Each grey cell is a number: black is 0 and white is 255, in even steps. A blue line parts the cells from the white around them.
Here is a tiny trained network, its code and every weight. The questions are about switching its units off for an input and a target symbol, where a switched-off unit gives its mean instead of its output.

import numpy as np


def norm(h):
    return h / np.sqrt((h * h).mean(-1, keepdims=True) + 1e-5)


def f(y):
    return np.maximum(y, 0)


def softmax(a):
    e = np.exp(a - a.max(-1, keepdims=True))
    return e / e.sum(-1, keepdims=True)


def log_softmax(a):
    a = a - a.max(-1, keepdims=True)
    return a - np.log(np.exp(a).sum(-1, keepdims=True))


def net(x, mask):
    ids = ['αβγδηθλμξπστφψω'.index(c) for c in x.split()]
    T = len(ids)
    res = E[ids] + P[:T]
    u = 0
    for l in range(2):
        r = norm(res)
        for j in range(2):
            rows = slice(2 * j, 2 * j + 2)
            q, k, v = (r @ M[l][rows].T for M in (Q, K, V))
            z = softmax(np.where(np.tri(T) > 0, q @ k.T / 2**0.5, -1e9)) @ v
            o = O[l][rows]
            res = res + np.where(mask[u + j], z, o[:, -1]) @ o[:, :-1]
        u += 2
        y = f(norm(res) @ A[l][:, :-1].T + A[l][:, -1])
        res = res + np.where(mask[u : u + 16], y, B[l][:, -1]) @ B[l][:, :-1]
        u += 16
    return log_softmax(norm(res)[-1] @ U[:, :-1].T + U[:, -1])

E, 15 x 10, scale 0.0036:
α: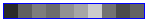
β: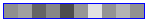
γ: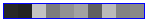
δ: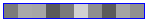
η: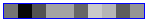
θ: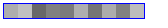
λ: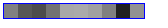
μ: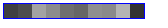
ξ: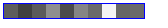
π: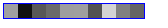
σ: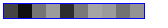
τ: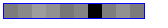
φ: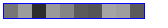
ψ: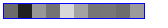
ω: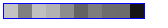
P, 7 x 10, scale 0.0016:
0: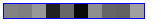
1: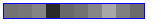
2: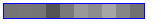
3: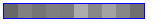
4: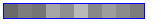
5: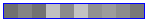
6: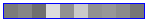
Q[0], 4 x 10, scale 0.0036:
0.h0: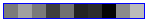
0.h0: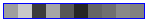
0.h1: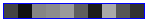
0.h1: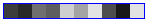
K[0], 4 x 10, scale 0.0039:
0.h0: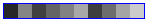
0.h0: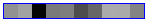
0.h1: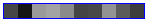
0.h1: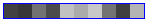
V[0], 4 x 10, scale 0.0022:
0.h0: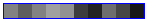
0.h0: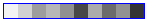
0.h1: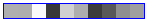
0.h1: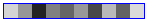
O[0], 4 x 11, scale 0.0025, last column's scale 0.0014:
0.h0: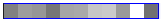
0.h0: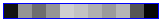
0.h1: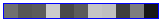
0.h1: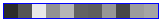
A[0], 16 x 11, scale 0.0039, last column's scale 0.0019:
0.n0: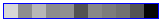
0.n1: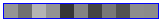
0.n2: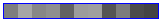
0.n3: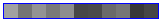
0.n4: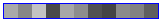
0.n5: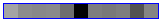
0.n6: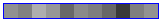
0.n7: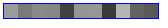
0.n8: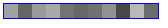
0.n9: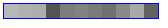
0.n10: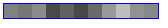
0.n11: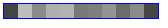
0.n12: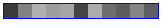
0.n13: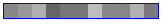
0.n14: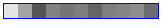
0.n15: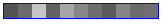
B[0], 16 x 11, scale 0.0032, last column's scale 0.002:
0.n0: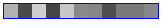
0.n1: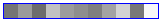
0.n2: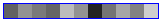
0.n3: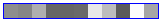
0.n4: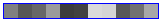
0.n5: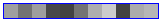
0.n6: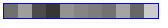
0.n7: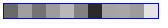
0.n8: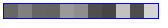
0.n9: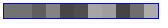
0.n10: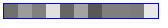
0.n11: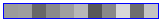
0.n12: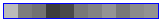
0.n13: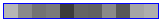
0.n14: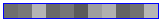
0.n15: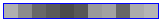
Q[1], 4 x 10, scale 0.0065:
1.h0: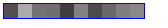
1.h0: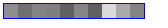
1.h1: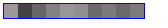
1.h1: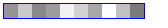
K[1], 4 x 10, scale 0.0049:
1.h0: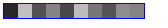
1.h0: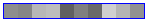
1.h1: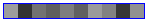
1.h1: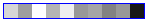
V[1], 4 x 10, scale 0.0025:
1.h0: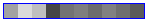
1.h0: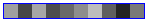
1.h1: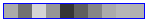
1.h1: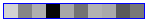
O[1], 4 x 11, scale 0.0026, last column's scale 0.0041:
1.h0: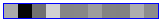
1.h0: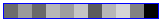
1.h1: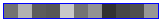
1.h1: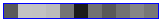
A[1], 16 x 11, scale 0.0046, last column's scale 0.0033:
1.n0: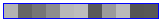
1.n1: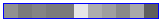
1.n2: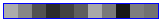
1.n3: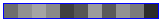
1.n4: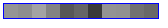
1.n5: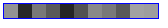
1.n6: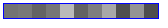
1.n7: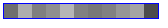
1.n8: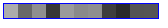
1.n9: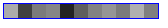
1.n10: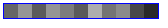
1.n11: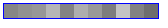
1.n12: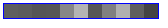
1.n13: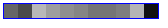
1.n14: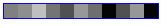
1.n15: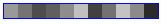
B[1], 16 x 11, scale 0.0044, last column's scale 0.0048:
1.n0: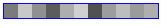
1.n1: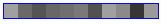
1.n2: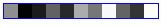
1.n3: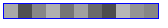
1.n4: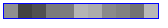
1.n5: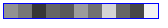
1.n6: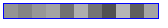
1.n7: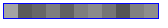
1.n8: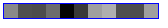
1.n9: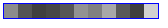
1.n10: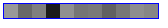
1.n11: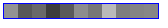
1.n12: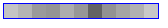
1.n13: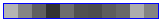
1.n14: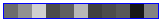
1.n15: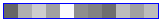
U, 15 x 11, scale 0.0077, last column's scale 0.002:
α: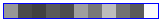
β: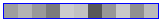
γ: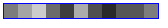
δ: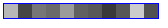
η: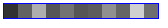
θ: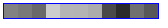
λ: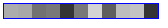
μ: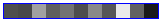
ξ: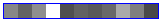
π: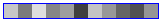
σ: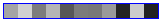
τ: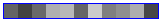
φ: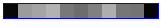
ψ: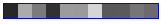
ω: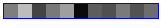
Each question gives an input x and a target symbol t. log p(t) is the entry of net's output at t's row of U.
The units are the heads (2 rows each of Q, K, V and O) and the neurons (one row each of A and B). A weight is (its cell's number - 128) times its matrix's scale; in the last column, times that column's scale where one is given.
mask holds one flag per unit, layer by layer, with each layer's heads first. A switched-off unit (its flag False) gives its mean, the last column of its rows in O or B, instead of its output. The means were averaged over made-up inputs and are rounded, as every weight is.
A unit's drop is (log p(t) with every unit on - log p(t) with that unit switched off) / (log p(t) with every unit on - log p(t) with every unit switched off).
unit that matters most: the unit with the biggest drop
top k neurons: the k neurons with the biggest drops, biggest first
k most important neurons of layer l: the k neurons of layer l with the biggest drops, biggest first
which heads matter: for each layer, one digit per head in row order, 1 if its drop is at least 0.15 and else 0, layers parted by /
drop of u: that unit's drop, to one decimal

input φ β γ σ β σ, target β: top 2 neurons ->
[0.n1 1.n2]
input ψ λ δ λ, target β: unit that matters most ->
1.h0
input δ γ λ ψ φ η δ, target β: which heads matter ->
01 / 00
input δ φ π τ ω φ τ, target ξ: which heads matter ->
00 / 01
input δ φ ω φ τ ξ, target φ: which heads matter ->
10 / 01
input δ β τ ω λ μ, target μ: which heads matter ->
00 / 01
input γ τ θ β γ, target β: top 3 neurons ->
[0.n1 1.n2 0.n5]
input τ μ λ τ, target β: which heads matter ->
01 / 00
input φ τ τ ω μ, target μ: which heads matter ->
10 / 01
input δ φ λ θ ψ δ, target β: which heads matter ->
11 / 00
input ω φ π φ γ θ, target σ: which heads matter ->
00 / 01
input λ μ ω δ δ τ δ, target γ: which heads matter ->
00 / 01
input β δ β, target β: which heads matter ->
10 / 00
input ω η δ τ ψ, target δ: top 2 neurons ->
[1.n13 1.n2]
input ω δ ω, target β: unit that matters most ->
0.h0
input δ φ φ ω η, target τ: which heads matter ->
10 / 01
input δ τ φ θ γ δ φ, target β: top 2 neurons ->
[0.n11 1.n2]
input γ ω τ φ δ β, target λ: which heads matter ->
11 / 01
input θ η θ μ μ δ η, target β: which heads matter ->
01 / 10
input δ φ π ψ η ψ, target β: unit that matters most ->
1.h0
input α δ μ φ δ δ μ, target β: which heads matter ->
01 / 01
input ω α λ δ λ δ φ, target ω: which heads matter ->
10 / 01
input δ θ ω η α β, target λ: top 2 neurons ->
[1.n2 1.n5]
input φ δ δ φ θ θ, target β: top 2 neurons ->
[0.n11 0.n8]
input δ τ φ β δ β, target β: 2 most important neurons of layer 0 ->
[0.n2 0.n7]
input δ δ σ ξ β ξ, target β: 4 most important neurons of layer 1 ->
[1.n2 1.n0 1.n12 1.n8]
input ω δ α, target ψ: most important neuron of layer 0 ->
[0.n0]
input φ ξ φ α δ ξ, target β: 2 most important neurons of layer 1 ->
[1.n2 1.n0]
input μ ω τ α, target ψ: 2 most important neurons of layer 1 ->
[1.n2 1.n5]
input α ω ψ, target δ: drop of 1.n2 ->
0.5
